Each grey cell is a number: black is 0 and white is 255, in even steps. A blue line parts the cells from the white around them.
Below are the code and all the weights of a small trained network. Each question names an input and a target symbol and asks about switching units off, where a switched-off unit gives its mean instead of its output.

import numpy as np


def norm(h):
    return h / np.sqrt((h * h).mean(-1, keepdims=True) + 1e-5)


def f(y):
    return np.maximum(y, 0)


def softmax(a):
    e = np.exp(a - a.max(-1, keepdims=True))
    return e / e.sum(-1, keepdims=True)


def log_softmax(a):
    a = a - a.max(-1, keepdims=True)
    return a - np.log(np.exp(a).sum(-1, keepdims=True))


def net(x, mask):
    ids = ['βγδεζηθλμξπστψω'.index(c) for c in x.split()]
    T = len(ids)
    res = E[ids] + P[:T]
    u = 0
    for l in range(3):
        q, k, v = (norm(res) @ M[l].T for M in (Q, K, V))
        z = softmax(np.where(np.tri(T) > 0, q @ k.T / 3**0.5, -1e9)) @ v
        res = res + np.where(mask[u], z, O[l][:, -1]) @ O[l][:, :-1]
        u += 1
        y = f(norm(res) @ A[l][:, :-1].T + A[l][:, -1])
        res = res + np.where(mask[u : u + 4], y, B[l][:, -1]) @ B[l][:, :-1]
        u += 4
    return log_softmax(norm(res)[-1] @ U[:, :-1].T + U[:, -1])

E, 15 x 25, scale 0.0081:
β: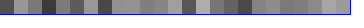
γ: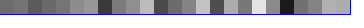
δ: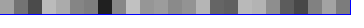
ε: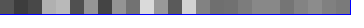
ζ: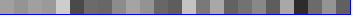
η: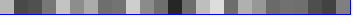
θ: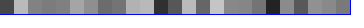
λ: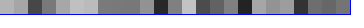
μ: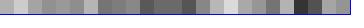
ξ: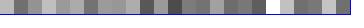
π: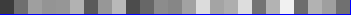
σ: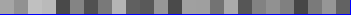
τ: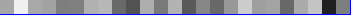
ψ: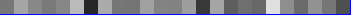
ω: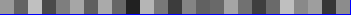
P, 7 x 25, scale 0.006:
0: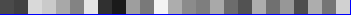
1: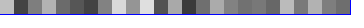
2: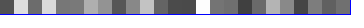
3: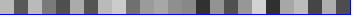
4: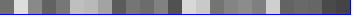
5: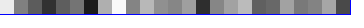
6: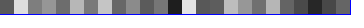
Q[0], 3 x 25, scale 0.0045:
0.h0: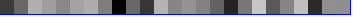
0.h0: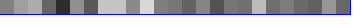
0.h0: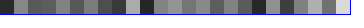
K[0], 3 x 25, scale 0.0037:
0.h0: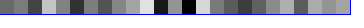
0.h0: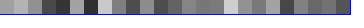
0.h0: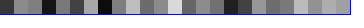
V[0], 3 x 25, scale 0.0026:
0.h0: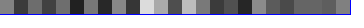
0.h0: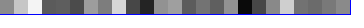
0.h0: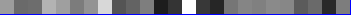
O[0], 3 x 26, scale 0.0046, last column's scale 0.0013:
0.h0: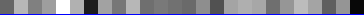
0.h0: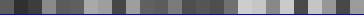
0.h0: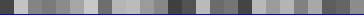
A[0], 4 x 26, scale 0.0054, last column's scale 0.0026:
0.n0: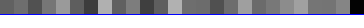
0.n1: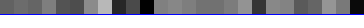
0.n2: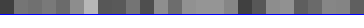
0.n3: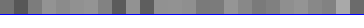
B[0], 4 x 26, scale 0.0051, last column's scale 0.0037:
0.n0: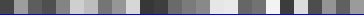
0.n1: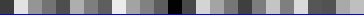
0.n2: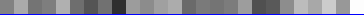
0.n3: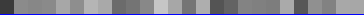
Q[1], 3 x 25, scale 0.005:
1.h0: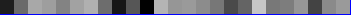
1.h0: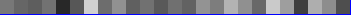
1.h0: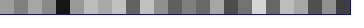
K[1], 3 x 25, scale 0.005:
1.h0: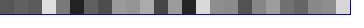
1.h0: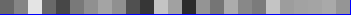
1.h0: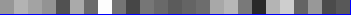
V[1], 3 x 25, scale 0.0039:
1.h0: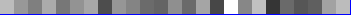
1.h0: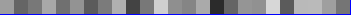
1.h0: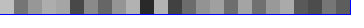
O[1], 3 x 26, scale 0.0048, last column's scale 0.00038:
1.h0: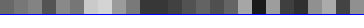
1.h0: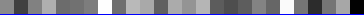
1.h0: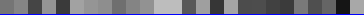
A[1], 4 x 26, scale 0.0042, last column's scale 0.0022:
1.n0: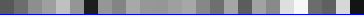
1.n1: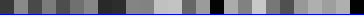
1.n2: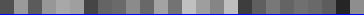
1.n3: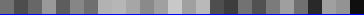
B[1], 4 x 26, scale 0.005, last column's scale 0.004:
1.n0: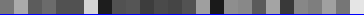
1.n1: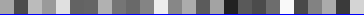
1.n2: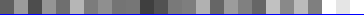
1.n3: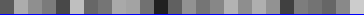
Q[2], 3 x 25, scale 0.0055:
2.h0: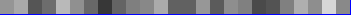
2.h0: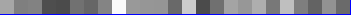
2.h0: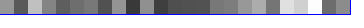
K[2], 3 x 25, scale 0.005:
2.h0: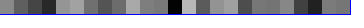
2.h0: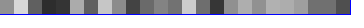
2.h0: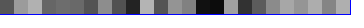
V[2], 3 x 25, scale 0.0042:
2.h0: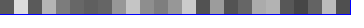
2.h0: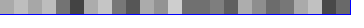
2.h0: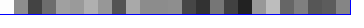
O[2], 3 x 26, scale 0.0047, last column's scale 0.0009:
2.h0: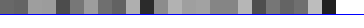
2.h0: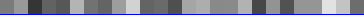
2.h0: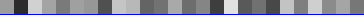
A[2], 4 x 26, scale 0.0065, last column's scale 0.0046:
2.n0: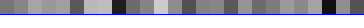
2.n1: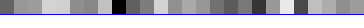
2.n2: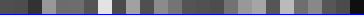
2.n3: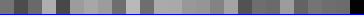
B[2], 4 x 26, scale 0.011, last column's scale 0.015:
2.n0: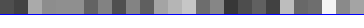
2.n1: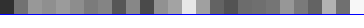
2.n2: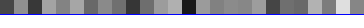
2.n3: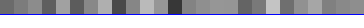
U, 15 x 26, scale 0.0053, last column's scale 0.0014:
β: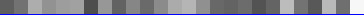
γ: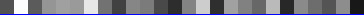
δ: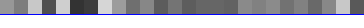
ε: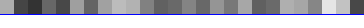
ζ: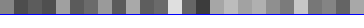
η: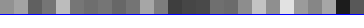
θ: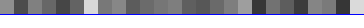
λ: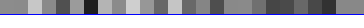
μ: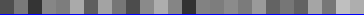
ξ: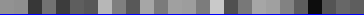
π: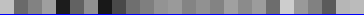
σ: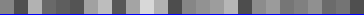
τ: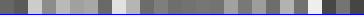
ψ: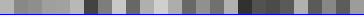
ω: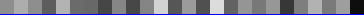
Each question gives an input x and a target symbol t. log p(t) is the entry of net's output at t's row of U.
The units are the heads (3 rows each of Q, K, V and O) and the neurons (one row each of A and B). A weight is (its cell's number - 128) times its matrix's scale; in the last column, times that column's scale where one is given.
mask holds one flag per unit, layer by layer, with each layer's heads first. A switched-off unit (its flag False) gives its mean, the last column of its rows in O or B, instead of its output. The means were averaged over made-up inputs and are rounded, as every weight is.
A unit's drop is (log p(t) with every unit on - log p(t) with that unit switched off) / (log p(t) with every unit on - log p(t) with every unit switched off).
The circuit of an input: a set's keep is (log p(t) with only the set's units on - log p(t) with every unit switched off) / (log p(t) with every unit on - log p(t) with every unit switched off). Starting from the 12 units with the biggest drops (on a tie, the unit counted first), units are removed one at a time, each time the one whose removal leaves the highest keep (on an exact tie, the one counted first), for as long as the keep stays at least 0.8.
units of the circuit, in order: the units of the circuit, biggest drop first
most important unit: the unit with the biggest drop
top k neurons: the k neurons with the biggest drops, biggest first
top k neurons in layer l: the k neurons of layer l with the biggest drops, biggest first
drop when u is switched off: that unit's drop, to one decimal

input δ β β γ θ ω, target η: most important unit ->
2.h0
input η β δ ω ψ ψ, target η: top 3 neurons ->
(2.n1, 1.n0, 2.n0)
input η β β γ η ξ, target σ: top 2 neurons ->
(2.n3, 2.n1)
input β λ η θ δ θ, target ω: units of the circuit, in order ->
(1.h0, 2.n1)
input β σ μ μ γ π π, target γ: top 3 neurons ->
(0.n1, 2.n0, 1.n1)
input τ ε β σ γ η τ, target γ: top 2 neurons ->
(2.n1, 2.n0)
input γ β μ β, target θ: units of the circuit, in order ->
(1.h0, 2.n1)
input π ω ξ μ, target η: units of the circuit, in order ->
(2.h0, 2.n1)
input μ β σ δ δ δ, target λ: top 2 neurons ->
(1.n3, 2.n1)
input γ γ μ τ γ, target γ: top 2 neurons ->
(2.n1, 2.n0)
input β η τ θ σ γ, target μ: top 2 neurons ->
(2.n2, 0.n2)
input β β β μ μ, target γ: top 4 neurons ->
(0.n1, 1.n1, 2.n1, 2.n0)
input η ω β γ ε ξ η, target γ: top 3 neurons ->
(1.n2, 1.n1, 2.n0)
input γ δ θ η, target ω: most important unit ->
1.h0
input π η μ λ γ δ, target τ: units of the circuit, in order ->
(2.h0, 2.n1, 0.h0)
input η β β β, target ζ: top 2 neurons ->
(0.n0, 2.n1)
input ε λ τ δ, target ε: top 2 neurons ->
(2.n1, 0.n2)
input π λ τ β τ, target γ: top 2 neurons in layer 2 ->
(2.n1, 2.n0)
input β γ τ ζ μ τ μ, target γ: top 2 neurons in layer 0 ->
(0.n1, 0.n3)
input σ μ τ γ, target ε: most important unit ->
2.h0
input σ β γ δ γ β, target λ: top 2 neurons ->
(2.n1, 1.n3)
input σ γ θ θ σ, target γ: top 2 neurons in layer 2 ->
(2.n0, 2.n3)
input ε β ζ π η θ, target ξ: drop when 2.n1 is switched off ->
0.1
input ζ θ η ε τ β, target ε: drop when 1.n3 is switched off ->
0.0
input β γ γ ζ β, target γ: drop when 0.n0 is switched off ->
0.1
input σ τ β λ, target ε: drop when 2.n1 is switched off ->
0.2
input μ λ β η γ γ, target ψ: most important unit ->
2.n1
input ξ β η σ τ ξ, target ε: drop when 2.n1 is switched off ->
0.2
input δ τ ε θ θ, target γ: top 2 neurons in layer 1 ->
(1.n2, 1.n1)
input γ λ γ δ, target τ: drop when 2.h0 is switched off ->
0.2
